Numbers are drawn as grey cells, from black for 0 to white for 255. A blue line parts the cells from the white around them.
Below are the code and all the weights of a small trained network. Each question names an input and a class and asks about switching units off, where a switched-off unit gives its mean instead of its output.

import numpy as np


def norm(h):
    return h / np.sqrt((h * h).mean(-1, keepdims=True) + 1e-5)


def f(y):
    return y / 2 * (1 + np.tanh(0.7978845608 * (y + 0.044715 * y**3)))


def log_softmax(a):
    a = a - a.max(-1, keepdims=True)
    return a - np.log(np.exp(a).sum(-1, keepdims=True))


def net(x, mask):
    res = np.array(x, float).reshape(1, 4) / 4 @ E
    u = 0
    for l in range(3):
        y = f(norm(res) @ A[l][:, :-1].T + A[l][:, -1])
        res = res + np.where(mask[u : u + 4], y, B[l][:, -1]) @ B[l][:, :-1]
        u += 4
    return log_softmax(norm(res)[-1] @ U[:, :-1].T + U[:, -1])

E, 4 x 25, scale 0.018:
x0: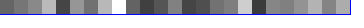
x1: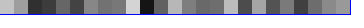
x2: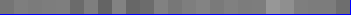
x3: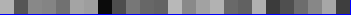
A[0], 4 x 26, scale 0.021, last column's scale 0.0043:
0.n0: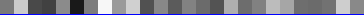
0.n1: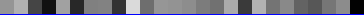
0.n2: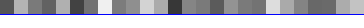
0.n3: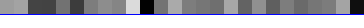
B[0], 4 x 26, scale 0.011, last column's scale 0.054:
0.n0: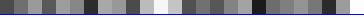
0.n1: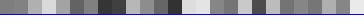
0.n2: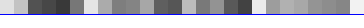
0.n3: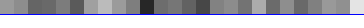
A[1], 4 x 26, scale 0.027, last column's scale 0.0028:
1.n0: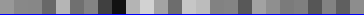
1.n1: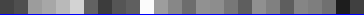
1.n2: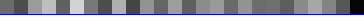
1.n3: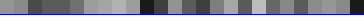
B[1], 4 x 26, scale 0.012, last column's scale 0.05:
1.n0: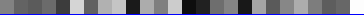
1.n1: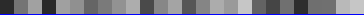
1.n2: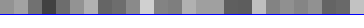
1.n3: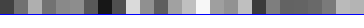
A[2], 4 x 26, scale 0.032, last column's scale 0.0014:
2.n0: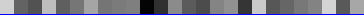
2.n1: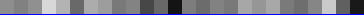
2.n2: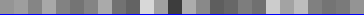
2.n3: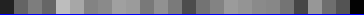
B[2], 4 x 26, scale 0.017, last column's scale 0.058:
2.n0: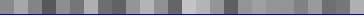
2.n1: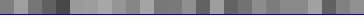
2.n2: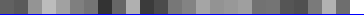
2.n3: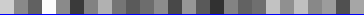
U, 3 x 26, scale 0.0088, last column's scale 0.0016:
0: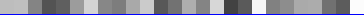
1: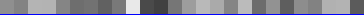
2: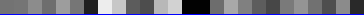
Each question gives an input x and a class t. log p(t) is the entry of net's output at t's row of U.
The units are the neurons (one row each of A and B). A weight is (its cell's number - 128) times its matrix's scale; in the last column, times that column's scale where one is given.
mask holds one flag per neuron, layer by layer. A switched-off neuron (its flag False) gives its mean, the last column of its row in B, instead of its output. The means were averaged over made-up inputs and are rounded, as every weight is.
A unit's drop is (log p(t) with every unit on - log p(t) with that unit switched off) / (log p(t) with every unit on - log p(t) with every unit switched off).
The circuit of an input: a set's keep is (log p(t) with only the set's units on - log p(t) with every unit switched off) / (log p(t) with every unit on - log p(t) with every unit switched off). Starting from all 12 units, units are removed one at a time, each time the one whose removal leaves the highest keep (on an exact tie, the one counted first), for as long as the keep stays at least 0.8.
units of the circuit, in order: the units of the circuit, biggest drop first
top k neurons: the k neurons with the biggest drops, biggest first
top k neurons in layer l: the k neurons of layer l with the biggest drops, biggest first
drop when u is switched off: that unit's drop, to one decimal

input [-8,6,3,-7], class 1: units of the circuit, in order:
(0.n1)
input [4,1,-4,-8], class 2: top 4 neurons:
(0.n0; 0.n1; 1.n3; 2.n0)
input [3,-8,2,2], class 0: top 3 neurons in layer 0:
(0.n0; 0.n2; 0.n1)
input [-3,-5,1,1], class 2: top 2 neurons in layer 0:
(0.n3; 0.n2)
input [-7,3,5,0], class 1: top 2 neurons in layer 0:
(0.n1; 0.n2)
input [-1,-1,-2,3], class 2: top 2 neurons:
(0.n2; 0.n3)
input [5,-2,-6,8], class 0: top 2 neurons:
(0.n0; 0.n3)
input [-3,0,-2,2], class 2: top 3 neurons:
(0.n3; 0.n2; 1.n0)
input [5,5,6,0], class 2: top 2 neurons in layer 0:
(0.n0; 0.n2)
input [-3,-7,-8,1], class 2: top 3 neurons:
(0.n3; 0.n2; 1.n1)
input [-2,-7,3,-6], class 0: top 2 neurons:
(0.n2; 0.n3)
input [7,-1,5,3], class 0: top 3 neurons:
(0.n3; 0.n1; 0.n0)
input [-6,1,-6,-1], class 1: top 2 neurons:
(0.n1; 2.n2)
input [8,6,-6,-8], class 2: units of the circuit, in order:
(0.n0)
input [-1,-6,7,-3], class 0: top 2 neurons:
(0.n0; 0.n3)
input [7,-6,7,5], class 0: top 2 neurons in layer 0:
(0.n0; 0.n2)
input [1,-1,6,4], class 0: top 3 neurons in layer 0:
(0.n0; 0.n3; 0.n1)
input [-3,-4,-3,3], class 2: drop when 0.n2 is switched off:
0.8
